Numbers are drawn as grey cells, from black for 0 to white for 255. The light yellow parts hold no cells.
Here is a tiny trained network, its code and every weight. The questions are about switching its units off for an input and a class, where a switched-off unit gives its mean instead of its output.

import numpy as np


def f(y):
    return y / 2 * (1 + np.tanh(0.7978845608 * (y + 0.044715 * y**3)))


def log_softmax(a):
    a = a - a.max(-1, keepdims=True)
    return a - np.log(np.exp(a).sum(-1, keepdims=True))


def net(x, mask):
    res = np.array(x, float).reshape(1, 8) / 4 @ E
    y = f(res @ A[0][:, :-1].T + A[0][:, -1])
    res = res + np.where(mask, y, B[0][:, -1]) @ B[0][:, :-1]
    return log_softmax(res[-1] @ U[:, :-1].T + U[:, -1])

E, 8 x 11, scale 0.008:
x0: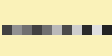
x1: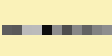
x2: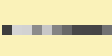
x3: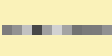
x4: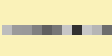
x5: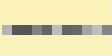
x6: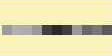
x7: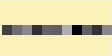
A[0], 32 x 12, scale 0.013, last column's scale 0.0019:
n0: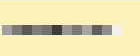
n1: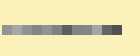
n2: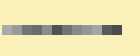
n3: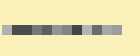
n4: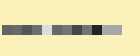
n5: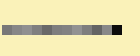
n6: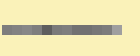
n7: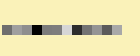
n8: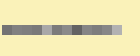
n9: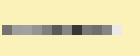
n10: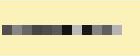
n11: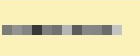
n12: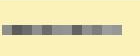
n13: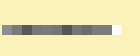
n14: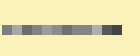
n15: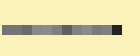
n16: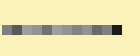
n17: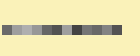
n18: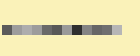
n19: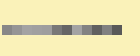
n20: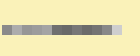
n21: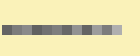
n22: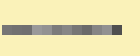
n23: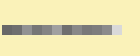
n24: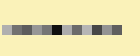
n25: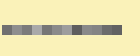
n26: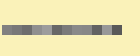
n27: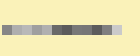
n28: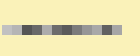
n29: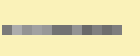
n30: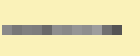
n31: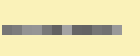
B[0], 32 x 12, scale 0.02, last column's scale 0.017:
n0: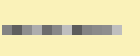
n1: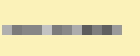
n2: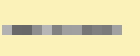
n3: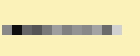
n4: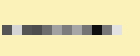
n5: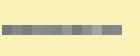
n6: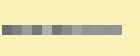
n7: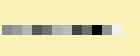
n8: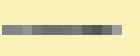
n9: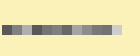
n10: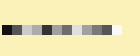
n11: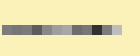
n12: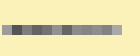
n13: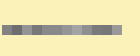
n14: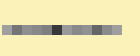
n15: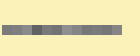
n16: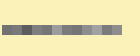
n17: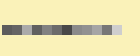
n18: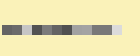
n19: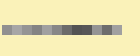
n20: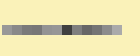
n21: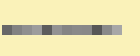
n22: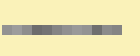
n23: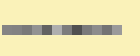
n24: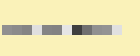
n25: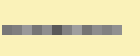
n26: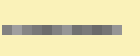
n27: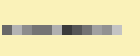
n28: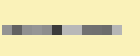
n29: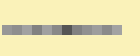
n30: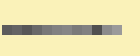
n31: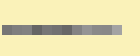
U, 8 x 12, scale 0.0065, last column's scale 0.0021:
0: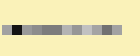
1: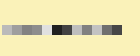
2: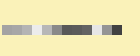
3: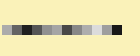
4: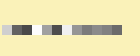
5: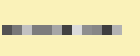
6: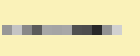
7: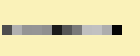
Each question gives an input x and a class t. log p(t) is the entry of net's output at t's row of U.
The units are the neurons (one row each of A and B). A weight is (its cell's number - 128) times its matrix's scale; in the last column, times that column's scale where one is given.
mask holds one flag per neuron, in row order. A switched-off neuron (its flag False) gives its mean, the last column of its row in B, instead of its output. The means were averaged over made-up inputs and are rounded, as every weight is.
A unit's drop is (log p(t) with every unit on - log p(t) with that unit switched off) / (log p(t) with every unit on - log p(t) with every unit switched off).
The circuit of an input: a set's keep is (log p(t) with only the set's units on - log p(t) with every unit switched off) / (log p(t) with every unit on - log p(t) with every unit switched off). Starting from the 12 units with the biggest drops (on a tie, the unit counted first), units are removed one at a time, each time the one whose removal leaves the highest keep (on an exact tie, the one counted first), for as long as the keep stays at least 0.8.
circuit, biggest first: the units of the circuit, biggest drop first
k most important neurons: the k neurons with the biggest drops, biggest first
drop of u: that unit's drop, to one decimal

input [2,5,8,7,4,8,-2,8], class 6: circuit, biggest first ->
(n7)
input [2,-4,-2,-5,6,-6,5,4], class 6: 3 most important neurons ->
(n7, n3, n10)
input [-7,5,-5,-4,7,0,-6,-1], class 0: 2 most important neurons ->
(n3, n12)
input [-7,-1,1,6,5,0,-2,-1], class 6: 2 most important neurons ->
(n10, n7)
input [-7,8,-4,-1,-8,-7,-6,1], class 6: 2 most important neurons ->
(n4, n10)
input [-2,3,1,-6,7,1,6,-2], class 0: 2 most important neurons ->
(n18, n17)
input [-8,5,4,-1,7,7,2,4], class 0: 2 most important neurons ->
(n24, n3)
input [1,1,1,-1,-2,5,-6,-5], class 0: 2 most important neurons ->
(n24, n4)
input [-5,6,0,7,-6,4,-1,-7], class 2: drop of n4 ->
0.2
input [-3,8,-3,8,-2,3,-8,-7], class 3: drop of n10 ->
0.1
